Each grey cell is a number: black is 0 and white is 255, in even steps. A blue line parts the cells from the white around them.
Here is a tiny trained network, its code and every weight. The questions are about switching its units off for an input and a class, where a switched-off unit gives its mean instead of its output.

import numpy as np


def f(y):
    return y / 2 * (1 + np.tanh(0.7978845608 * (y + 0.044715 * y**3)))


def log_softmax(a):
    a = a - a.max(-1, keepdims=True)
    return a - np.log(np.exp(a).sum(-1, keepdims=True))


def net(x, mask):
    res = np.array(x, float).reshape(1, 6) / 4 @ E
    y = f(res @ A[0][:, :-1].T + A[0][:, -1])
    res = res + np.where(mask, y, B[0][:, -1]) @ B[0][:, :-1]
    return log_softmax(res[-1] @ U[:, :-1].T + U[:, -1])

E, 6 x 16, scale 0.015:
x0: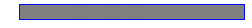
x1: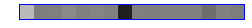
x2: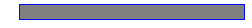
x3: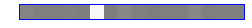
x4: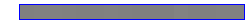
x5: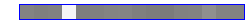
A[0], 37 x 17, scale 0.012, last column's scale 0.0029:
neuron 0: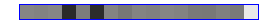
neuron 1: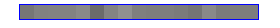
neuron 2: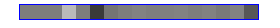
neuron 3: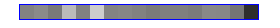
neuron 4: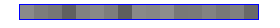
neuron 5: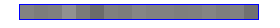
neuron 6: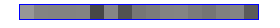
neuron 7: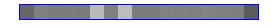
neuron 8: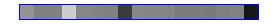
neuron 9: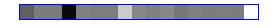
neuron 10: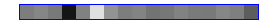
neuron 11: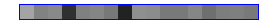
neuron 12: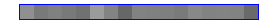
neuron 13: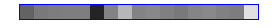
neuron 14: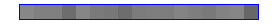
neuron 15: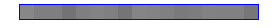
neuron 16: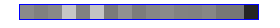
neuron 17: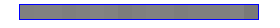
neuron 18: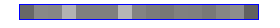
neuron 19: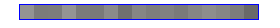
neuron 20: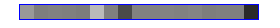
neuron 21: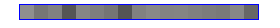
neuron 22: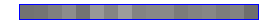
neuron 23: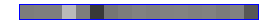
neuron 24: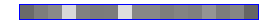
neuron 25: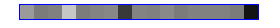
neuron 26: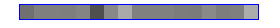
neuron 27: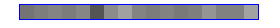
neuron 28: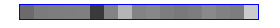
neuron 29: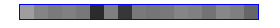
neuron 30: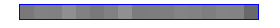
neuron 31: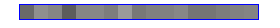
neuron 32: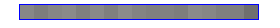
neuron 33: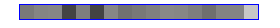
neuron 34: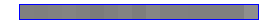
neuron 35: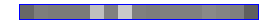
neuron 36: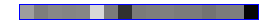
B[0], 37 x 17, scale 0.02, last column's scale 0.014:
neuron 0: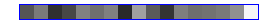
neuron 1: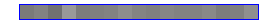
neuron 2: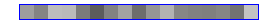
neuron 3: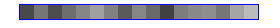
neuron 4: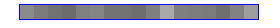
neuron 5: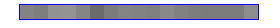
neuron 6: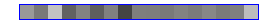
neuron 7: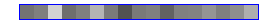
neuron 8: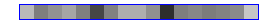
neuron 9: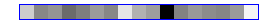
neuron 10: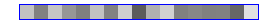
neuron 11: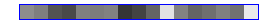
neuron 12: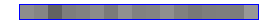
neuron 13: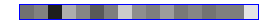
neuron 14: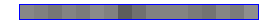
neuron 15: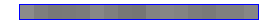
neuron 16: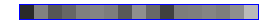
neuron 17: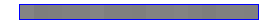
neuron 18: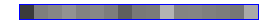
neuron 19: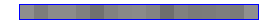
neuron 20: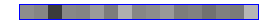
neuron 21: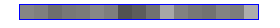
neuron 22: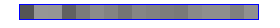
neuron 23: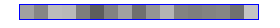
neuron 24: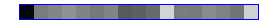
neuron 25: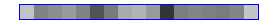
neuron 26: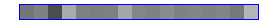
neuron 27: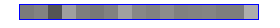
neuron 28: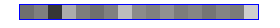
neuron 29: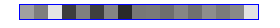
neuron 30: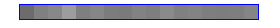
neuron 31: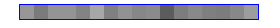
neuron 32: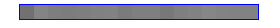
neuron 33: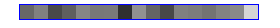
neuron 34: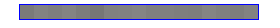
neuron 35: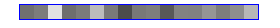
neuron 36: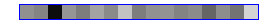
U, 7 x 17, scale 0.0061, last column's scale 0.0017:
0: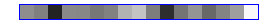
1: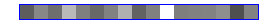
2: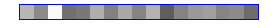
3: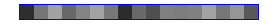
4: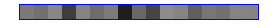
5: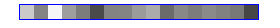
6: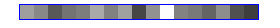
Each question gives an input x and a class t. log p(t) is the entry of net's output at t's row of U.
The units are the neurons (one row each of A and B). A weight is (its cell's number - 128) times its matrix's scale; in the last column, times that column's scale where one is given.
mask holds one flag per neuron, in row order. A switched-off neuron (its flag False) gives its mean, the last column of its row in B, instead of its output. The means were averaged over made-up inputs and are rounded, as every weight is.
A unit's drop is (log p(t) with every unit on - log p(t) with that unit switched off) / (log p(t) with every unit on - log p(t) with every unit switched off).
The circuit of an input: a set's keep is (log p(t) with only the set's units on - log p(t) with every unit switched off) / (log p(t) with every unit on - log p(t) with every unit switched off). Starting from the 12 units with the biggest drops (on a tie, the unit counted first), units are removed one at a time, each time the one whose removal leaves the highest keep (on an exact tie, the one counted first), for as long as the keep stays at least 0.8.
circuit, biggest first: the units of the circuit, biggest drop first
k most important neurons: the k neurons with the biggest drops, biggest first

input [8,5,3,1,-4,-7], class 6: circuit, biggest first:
(neuron 10)
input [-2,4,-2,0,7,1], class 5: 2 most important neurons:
(neuron 0; neuron 13)
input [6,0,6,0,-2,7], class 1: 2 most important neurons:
(neuron 24; neuron 9)
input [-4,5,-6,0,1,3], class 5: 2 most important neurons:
(neuron 0; neuron 13)
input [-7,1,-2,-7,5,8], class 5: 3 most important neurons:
(neuron 29; neuron 8; neuron 25)
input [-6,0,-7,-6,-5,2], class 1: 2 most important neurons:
(neuron 9; neuron 13)
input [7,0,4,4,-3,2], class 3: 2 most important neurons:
(neuron 9; neuron 13)
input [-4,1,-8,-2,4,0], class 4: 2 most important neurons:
(neuron 9; neuron 10)
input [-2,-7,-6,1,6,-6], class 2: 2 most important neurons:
(neuron 10; neuron 35)
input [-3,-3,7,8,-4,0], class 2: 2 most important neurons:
(neuron 10; neuron 0)
